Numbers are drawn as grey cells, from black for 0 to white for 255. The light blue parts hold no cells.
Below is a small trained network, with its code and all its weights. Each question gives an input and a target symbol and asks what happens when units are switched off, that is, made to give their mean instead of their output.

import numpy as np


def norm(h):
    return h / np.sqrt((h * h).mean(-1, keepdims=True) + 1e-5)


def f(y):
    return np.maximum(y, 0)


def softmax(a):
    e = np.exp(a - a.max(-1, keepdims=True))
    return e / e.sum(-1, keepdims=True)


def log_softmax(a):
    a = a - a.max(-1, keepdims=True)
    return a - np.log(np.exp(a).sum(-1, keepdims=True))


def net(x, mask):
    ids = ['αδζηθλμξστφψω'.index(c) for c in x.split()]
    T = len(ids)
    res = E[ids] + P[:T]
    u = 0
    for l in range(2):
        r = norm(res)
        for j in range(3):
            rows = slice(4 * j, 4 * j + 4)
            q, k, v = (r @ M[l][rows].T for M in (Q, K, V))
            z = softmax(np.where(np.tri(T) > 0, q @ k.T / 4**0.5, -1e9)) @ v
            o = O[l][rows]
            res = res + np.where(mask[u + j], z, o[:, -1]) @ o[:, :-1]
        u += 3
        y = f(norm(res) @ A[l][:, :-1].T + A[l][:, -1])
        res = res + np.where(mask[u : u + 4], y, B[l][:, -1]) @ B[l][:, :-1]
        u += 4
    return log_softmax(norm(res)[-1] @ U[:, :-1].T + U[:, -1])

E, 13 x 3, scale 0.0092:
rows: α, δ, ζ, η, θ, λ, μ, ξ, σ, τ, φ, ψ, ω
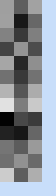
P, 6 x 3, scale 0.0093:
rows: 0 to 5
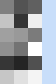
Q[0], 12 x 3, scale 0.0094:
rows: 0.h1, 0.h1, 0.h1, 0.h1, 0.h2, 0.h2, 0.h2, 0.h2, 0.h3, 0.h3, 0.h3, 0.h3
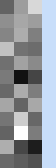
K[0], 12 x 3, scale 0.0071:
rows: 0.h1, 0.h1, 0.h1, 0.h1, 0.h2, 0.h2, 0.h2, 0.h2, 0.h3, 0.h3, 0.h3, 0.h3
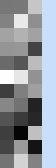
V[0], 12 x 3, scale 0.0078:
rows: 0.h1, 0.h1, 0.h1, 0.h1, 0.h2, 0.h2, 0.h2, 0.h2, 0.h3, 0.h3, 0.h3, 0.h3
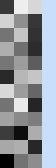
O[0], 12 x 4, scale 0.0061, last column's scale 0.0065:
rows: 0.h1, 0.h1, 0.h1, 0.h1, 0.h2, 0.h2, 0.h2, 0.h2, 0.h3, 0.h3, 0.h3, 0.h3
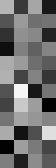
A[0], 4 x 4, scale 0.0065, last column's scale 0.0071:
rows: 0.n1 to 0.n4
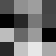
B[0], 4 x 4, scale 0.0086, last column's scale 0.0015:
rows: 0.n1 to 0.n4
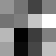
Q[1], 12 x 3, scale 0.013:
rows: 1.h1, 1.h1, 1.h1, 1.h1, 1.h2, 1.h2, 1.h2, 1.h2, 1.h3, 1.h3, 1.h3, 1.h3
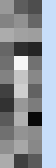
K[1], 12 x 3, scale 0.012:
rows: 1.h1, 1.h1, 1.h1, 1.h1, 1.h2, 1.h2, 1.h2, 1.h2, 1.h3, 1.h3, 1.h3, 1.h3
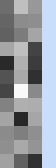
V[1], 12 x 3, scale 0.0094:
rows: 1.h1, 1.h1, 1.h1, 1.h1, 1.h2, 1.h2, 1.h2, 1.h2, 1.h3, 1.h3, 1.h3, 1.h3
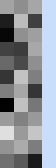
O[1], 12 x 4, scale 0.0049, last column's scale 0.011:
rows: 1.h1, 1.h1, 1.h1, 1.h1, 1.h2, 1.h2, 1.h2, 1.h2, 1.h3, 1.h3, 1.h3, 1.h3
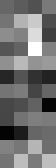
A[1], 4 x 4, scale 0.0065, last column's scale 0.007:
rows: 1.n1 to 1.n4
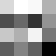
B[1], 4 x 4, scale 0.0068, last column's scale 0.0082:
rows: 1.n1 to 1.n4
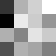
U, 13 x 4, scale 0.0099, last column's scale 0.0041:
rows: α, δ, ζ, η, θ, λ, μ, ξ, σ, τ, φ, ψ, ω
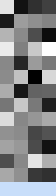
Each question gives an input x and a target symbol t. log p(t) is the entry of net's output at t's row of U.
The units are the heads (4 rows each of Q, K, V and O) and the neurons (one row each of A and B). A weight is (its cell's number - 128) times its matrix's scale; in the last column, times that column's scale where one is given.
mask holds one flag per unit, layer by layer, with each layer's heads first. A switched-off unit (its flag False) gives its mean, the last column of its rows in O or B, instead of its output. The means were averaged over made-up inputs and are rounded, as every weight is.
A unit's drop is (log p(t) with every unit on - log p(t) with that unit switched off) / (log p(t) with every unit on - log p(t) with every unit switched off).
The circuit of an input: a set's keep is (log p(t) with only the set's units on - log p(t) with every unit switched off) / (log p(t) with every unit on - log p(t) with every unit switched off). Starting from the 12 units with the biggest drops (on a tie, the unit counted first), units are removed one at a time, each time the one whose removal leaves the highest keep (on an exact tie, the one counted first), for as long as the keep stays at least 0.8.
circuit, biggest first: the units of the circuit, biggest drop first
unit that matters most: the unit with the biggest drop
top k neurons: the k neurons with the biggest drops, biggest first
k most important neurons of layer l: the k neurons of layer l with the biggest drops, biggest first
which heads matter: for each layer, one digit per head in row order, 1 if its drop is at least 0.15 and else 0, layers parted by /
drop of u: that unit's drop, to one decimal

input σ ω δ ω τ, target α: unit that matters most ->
1.n1
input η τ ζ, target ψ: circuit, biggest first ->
0.h3, 0.h1, 1.h1
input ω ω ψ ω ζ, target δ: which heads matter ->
001 / 000
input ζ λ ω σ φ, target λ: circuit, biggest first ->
1.h1, 0.h2
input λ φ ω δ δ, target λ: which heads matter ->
000 / 000
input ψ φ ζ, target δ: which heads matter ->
110 / 010
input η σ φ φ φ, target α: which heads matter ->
001 / 100
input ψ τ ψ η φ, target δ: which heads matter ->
011 / 000
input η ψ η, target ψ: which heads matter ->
111 / 100
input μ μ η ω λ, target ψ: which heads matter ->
001 / 010
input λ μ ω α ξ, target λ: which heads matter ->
011 / 000
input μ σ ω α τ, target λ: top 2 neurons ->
1.n1, 1.n2
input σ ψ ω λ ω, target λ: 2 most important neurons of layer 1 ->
1.n3, 1.n2
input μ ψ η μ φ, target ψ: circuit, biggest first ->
0.h3
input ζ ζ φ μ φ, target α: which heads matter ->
000 / 100
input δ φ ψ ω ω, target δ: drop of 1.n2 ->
0.1
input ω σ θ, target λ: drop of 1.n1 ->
0.0
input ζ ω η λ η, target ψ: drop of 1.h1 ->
0.2
